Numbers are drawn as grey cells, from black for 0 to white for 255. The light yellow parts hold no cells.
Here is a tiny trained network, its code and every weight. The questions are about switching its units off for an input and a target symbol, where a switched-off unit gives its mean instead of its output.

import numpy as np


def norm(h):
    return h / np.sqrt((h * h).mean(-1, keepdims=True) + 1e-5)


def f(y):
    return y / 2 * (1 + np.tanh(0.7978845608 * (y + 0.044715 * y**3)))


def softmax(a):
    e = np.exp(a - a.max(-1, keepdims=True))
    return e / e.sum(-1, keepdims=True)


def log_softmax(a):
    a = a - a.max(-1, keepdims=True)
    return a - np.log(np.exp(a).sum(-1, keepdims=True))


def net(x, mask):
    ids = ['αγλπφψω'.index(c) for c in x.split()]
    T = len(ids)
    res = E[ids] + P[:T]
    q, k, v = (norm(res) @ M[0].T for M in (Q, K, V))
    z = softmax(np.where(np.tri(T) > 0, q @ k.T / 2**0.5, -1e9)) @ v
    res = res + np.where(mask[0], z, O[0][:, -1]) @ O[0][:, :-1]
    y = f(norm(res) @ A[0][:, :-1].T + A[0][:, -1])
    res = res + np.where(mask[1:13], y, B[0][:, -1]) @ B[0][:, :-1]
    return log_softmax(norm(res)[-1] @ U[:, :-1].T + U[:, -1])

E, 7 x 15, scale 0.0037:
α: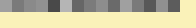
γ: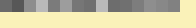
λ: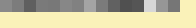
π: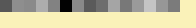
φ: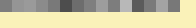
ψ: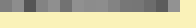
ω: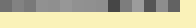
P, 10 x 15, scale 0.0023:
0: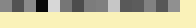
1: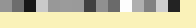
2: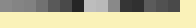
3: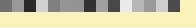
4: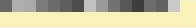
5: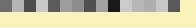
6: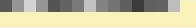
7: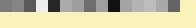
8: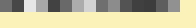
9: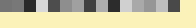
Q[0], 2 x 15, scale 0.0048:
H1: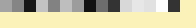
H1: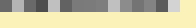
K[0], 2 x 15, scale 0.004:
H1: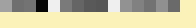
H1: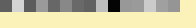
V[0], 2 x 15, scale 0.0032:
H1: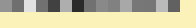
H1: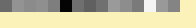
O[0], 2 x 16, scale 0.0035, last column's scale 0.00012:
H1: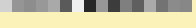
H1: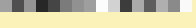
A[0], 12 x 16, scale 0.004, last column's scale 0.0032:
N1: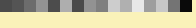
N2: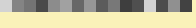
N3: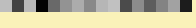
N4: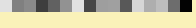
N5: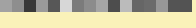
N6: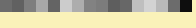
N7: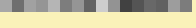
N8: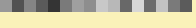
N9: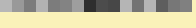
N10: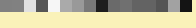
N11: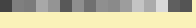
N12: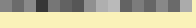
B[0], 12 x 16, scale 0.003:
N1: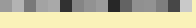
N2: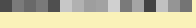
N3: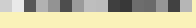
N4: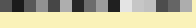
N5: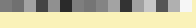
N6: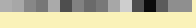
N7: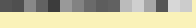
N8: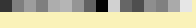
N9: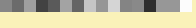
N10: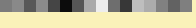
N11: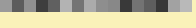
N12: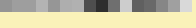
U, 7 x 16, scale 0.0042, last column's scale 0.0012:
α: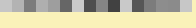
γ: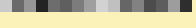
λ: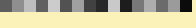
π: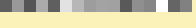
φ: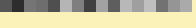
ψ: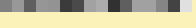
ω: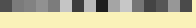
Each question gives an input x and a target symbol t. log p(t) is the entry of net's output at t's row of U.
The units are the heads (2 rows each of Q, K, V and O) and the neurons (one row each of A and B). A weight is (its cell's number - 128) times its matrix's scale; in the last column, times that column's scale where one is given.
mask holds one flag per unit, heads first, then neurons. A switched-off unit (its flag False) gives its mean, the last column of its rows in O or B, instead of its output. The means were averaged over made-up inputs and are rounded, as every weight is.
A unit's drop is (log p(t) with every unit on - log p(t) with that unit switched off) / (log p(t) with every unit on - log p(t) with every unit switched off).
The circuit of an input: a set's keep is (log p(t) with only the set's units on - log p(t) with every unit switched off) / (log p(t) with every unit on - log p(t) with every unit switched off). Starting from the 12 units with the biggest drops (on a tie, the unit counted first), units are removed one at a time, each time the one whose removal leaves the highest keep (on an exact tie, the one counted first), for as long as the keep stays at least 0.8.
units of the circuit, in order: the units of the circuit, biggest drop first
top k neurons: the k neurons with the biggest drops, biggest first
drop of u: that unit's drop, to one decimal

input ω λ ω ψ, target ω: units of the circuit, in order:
[H1, N9]
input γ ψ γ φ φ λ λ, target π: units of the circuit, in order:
[N2, N5]
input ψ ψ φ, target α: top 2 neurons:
[N12, N9]
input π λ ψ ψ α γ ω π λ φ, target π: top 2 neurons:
[N8, N3]
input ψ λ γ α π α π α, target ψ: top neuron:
[N1]
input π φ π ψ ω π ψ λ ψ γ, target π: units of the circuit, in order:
[H1, N8, N3, N12]
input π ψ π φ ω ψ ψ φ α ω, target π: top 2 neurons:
[N8, N3]
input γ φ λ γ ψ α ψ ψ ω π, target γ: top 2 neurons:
[N11, N9]
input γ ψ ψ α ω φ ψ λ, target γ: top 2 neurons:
[N6, N9]
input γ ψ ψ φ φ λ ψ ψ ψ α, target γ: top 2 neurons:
[N5, N9]
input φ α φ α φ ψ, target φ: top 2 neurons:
[N4, N8]
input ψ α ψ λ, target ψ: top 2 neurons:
[N1, N8]
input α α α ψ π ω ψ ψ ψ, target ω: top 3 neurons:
[N5, N3, N1]
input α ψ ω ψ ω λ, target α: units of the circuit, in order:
[H1]
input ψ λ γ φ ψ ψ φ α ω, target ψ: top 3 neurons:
[N10, N8, N12]
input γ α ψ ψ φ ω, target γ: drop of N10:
0.0
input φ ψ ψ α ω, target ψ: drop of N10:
0.7
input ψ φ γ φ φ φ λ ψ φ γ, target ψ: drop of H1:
1.2
